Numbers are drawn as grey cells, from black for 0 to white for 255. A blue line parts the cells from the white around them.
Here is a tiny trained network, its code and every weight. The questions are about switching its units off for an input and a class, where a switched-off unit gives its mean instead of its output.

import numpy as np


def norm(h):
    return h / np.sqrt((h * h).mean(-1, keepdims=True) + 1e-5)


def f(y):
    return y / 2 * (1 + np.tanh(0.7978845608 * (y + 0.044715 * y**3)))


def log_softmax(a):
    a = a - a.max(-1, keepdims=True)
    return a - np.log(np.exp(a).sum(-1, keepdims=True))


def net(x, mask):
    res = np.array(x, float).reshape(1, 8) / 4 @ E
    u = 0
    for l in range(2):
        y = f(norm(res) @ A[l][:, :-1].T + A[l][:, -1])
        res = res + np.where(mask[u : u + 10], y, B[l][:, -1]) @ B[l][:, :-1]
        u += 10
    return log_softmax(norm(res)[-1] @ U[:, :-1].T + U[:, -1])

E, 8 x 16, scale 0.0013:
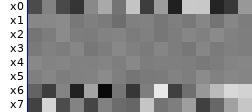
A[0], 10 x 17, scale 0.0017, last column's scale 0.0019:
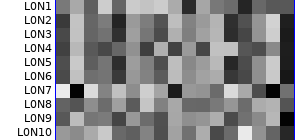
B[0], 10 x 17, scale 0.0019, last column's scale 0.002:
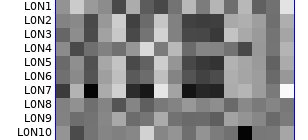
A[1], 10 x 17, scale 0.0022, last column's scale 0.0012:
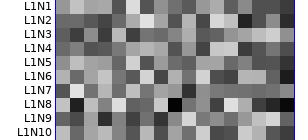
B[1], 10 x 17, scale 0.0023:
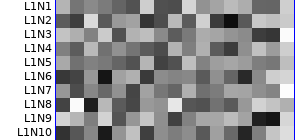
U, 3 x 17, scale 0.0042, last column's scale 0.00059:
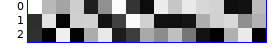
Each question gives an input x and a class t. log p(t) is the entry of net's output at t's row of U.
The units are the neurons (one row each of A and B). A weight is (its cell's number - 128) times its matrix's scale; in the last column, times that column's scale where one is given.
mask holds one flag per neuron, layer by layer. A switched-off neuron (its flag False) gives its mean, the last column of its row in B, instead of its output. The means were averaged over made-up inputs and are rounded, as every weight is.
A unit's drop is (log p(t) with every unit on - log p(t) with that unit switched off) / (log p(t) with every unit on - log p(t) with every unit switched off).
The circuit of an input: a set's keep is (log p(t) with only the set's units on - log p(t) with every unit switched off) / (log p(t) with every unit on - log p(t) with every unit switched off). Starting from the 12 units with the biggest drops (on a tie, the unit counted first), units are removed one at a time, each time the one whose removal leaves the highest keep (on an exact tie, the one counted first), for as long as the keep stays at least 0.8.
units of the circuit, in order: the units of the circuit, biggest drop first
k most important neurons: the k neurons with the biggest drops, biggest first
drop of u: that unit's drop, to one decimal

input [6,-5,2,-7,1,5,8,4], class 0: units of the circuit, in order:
(L1N9)
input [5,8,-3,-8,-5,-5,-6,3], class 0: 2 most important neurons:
(L0N1, L1N1)
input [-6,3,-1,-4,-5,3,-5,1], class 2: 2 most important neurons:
(L1N6, L1N10)
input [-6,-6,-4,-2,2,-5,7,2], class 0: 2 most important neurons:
(L1N9, L1N3)
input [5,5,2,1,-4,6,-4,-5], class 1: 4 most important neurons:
(L0N7, L1N8, L1N10, L1N6)
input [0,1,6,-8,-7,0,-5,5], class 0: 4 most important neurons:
(L0N1, L0N7, L1N1, L1N8)
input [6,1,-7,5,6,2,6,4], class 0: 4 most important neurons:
(L1N9, L1N3, L1N6, L1N10)
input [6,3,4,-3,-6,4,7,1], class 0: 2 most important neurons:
(L1N9, L1N3)
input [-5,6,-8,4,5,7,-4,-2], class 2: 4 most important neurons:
(L1N6, L1N10, L1N9, L1N3)
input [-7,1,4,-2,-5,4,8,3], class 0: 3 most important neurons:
(L1N9, L1N3, L1N2)
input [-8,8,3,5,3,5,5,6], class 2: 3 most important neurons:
(L0N7, L1N6, L1N10)
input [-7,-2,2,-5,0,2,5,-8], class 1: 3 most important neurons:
(L0N7, L1N8, L1N2)
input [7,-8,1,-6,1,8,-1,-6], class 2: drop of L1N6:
-0.1
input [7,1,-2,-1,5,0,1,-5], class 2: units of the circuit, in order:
(L1N2)
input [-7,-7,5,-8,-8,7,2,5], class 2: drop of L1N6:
0.1
